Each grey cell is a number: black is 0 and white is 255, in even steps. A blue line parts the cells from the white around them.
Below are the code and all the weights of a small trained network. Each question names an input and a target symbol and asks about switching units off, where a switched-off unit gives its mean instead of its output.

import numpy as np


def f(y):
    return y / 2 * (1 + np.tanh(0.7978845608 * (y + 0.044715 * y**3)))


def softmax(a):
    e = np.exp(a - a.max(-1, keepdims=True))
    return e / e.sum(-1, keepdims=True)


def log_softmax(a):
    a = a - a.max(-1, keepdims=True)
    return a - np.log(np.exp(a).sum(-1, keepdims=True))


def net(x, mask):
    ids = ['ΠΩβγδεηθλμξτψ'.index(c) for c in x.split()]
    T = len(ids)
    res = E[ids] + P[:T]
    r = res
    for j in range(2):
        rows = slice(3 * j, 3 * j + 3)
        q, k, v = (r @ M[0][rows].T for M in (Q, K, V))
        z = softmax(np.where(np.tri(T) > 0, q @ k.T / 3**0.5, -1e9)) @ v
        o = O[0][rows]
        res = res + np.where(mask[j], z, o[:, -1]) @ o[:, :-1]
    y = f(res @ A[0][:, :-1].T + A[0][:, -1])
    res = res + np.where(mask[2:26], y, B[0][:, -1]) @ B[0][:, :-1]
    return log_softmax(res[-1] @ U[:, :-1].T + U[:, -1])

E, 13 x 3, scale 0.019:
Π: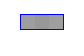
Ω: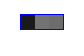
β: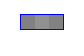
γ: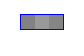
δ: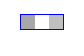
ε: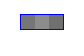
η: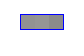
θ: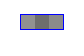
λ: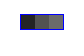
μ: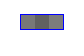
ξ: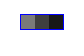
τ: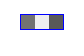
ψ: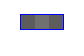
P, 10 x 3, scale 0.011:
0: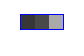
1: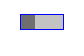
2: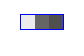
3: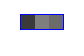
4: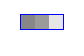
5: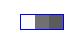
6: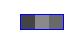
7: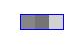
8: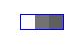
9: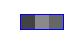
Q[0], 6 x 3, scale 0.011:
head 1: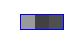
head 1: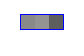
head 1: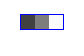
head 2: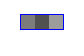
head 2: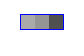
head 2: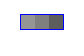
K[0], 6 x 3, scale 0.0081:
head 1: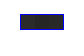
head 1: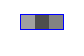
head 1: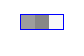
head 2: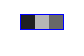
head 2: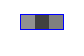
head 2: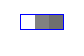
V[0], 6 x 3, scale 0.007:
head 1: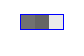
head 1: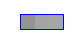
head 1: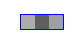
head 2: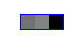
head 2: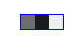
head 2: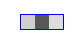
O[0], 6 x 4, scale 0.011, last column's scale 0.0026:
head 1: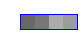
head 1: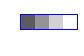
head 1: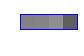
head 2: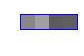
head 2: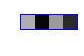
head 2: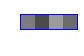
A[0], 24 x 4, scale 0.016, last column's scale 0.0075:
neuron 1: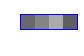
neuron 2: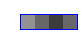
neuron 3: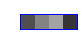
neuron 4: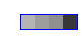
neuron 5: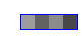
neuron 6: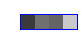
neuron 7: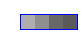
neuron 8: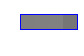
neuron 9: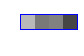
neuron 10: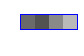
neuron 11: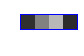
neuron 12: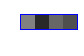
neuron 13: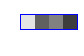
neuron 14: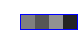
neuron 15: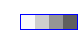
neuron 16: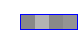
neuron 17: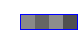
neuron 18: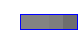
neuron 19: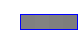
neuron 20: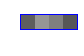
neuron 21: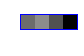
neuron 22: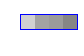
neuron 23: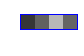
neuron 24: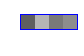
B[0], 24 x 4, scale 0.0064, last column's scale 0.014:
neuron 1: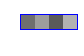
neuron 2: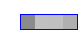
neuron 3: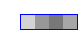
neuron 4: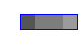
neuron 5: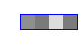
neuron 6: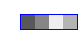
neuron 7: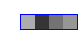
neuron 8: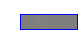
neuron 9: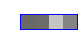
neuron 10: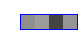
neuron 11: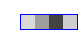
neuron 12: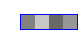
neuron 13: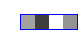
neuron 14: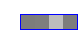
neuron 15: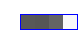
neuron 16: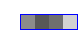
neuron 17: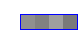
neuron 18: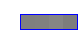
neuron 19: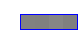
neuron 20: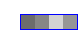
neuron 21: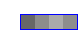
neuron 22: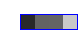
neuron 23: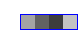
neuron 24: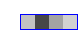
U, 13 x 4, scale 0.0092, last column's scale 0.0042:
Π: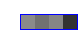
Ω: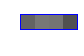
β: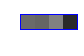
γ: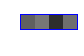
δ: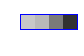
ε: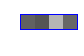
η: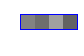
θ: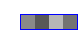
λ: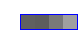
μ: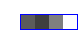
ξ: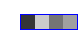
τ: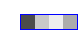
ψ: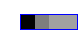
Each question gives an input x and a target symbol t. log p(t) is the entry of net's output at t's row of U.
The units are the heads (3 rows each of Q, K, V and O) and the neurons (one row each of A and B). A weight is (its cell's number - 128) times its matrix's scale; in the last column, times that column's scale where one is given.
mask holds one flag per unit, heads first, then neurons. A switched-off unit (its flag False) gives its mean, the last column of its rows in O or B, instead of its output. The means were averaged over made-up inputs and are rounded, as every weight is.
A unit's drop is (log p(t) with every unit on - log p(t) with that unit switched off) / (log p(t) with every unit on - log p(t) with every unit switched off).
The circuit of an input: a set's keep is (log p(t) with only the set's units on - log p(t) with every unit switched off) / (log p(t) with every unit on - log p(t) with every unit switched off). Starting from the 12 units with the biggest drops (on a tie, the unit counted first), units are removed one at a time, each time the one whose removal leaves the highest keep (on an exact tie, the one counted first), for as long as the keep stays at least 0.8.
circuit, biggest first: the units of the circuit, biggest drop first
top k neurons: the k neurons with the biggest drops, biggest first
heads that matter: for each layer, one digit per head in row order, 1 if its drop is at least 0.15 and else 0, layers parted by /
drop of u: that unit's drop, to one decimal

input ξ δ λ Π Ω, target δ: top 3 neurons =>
(neuron 11; neuron 3; neuron 23)
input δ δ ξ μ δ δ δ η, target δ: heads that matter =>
11
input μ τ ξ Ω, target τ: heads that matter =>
01
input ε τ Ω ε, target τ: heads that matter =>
01
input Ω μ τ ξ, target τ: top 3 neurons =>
(neuron 2; neuron 6; neuron 21)
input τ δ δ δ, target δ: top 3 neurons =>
(neuron 11; neuron 3; neuron 24)
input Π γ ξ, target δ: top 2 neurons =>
(neuron 2; neuron 22)
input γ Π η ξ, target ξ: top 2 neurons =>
(neuron 2; neuron 12)
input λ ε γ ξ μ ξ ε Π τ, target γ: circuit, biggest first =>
(neuron 15; head 1)
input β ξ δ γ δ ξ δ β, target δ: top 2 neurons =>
(neuron 11; neuron 15)
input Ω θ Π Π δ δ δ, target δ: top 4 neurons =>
(neuron 11; neuron 3; neuron 6; neuron 23)
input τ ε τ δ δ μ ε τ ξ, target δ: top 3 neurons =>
(neuron 2; neuron 22; neuron 12)
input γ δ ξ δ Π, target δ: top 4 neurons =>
(neuron 11; neuron 3; neuron 23; neuron 6)
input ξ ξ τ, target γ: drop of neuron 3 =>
0.0
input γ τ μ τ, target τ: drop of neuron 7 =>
0.1
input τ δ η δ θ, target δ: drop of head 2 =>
0.2
